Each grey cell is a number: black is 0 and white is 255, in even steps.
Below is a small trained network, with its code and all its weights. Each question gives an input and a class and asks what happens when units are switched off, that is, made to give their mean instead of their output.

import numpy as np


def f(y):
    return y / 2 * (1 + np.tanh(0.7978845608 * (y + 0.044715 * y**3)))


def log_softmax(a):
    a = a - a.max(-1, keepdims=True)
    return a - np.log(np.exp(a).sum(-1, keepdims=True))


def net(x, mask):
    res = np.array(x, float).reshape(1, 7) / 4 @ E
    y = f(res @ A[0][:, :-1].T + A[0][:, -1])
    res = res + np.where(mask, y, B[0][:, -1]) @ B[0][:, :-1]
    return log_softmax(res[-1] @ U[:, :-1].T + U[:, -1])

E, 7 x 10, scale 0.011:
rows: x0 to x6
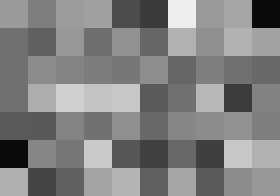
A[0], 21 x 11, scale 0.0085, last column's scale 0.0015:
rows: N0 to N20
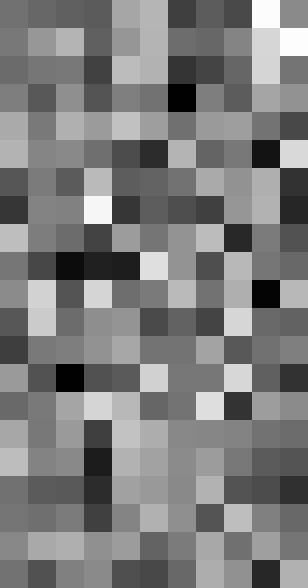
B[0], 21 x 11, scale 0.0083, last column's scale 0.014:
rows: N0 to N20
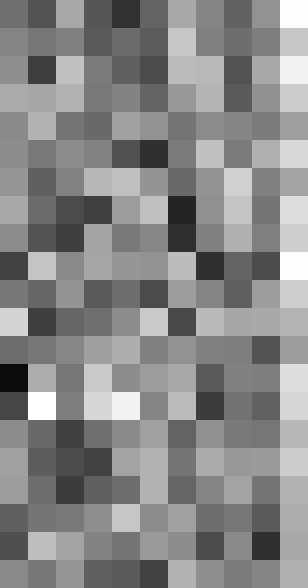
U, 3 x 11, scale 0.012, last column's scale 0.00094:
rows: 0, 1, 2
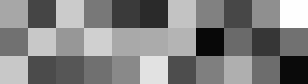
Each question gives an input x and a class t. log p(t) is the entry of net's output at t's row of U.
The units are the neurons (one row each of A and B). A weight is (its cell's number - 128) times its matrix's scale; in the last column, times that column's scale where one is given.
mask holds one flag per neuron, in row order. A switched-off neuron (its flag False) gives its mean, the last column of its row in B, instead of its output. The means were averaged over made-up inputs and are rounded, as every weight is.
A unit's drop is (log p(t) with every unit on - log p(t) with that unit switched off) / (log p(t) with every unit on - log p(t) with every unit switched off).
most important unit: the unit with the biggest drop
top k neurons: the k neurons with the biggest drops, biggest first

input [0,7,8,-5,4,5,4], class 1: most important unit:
N9
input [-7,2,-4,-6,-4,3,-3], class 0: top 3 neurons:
N2; N0; N14
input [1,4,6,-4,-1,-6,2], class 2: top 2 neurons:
N16; N14
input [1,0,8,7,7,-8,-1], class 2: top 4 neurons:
N16; N8; N9; N17
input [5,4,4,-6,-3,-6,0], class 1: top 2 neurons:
N9; N13
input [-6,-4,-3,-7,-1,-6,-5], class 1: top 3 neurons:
N9; N13; N5
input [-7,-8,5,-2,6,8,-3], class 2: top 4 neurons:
N7; N11; N6; N5
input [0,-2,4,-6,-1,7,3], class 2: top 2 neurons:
N7; N11
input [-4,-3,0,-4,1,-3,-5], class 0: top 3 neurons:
N14; N2; N0
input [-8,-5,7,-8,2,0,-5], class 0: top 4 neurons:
N2; N0; N14; N3
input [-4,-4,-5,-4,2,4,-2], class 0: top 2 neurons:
N14; N2
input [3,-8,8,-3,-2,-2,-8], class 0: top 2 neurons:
N14; N10
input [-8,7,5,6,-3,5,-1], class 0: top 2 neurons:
N2; N0
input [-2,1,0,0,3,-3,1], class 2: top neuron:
N5
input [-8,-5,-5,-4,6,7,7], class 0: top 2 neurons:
N2; N0
